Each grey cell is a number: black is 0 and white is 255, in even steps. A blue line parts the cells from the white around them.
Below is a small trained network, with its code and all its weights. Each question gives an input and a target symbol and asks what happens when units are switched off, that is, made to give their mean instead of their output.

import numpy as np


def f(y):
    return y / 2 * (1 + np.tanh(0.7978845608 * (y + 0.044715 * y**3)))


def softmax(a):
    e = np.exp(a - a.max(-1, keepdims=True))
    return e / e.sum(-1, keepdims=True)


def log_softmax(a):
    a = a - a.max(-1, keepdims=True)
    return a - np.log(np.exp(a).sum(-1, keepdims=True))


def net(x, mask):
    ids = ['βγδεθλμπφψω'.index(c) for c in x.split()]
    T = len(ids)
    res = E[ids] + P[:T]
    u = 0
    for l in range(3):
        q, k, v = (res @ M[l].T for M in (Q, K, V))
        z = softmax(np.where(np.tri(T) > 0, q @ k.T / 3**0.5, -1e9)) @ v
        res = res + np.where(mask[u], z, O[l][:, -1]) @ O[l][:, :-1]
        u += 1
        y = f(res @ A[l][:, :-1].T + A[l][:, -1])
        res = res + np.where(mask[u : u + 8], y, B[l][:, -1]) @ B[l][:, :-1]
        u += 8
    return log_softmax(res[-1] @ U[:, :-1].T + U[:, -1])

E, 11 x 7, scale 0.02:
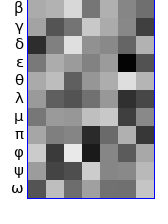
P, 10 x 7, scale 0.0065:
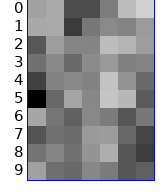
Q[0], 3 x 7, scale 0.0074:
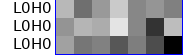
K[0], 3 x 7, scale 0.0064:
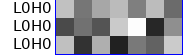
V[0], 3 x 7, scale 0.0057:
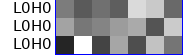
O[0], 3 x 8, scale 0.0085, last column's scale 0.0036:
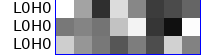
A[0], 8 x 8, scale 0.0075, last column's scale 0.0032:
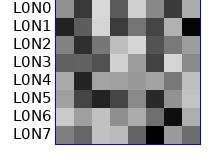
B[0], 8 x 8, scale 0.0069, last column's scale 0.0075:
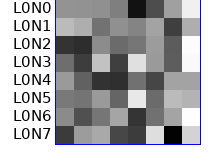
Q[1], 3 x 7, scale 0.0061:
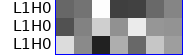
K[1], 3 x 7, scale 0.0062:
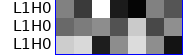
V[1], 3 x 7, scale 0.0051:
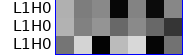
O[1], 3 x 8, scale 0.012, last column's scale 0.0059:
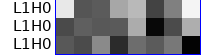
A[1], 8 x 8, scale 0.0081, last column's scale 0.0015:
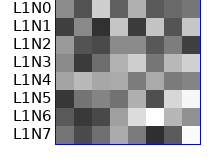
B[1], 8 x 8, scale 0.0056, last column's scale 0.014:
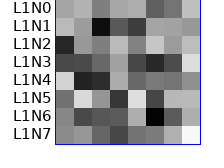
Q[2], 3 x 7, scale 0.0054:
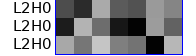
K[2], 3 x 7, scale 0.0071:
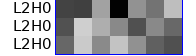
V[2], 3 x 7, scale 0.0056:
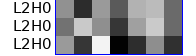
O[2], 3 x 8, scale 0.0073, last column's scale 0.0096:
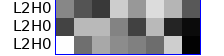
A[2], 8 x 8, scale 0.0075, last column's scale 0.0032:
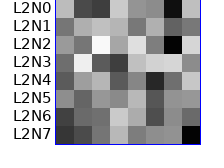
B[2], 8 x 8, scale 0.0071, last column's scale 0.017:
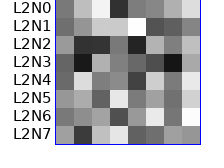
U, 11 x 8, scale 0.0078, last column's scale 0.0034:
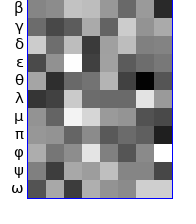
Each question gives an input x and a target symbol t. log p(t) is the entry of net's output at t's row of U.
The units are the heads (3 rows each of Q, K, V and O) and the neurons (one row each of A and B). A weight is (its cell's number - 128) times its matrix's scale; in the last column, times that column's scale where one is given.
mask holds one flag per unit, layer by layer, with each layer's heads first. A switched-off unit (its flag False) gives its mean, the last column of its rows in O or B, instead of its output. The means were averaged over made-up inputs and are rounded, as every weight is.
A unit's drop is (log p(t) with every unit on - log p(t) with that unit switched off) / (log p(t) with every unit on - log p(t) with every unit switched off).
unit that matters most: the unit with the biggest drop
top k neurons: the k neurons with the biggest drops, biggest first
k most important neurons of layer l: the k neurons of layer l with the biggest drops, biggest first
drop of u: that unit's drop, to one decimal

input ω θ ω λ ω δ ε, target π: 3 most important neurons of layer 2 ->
L2N2; L2N6; L2N0
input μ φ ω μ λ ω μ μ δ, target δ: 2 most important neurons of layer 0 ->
L0N7; L0N1
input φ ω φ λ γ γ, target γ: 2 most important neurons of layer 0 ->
L0N3; L0N6
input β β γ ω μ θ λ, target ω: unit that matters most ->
L0N5
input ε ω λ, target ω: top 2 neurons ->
L2N0; L0N5
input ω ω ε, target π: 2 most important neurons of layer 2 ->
L2N2; L2N4
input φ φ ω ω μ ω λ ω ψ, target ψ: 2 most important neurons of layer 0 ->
L0N2; L0N3
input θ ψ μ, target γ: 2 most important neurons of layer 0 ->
L0N3; L0N7
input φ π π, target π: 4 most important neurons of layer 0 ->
L0N3; L0N6; L0N0; L0N5
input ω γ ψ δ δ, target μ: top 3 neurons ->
L2N1; L0N7; L1N6
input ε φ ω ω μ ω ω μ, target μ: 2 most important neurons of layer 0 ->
L0N0; L0N4
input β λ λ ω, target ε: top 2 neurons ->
L1N5; L2N3
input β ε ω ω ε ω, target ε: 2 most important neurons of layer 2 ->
L2N3; L2N7
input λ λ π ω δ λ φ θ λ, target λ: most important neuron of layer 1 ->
L1N2
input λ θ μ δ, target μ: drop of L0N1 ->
0.0
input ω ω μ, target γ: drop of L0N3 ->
0.2
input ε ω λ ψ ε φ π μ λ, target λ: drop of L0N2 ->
0.2
